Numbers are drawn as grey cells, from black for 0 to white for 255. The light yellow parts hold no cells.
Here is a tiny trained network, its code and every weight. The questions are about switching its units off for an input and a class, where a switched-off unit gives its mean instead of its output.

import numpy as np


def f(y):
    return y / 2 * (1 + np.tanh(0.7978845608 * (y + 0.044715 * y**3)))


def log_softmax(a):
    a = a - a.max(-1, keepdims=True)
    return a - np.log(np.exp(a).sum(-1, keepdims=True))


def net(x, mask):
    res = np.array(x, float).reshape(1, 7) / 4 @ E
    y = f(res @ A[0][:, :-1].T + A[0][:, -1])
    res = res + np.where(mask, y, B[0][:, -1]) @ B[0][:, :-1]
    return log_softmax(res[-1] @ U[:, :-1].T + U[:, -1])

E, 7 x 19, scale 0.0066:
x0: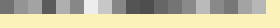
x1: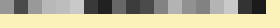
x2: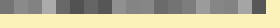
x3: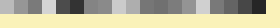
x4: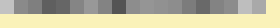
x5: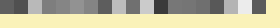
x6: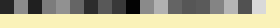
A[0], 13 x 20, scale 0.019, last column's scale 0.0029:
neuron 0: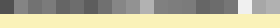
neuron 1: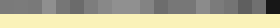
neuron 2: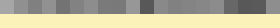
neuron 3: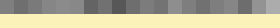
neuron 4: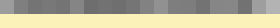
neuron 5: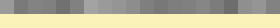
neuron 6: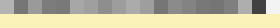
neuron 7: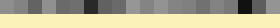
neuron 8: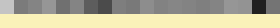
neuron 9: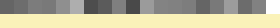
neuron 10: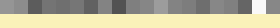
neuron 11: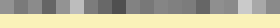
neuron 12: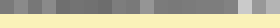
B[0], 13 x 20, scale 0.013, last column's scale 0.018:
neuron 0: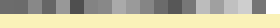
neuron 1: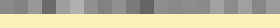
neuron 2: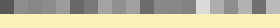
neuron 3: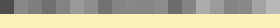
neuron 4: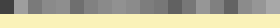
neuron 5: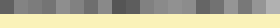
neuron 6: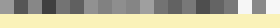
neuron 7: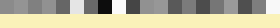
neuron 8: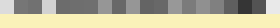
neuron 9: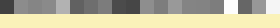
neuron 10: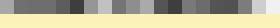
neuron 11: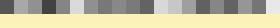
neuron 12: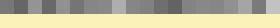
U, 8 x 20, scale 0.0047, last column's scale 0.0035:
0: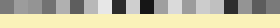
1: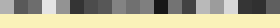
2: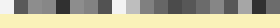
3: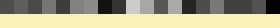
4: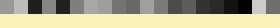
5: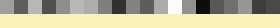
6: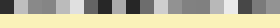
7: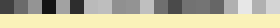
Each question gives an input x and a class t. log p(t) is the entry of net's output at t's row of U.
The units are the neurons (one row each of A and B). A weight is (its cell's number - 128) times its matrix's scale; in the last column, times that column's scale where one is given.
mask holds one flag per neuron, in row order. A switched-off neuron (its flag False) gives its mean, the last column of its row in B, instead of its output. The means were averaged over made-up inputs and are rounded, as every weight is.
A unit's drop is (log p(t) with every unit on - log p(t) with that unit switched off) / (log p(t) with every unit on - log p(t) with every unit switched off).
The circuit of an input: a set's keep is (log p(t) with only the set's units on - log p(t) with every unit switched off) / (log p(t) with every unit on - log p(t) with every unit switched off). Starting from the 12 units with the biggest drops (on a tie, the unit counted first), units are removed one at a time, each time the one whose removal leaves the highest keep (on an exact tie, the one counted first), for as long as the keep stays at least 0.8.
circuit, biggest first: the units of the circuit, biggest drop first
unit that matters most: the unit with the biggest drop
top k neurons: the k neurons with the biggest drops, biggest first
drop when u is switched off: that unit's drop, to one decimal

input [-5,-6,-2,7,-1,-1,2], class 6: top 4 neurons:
(neuron 6; neuron 8; neuron 7; neuron 10)
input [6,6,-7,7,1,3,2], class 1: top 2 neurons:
(neuron 11; neuron 7)
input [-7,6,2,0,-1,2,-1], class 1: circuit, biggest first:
(neuron 8)
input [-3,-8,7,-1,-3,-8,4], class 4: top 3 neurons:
(neuron 10; neuron 6; neuron 7)
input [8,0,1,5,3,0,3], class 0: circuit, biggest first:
(neuron 7; neuron 6)
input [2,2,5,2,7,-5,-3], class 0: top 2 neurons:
(neuron 7; neuron 2)
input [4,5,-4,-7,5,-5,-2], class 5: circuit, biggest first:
(neuron 11; neuron 7)
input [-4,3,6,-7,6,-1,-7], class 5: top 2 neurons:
(neuron 11; neuron 7)
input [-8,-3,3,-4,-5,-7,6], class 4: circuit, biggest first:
(neuron 10; neuron 7)
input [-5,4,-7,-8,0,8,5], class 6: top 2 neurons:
(neuron 9; neuron 11)
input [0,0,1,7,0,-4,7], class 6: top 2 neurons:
(neuron 7; neuron 8)
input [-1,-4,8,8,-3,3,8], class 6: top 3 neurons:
(neuron 10; neuron 6; neuron 7)
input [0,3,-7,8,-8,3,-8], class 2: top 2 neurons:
(neuron 6; neuron 8)
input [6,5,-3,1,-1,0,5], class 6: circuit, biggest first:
(neuron 6)
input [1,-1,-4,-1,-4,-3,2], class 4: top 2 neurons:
(neuron 0; neuron 6)
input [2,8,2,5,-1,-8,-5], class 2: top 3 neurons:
(neuron 9; neuron 7; neuron 8)
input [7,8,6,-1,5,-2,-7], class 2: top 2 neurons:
(neuron 6; neuron 9)
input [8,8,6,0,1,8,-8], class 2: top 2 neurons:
(neuron 8; neuron 6)
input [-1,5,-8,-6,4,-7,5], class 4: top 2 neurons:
(neuron 10; neuron 0)
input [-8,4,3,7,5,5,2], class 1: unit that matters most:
neuron 8
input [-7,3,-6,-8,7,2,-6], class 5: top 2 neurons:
(neuron 11; neuron 10)
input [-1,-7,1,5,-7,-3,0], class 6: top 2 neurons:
(neuron 10; neuron 6)
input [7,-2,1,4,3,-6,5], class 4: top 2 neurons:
(neuron 0; neuron 6)
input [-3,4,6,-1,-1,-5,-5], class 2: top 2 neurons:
(neuron 9; neuron 7)
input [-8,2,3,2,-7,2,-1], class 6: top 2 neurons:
(neuron 7; neuron 10)
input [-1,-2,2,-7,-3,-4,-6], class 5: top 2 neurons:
(neuron 0; neuron 10)
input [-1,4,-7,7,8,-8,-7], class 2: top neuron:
(neuron 7)
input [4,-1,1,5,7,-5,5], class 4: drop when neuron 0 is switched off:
0.3
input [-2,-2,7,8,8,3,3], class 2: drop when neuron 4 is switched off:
0.0
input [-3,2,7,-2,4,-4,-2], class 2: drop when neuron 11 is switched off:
0.1
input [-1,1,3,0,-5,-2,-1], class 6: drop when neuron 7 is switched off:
0.1
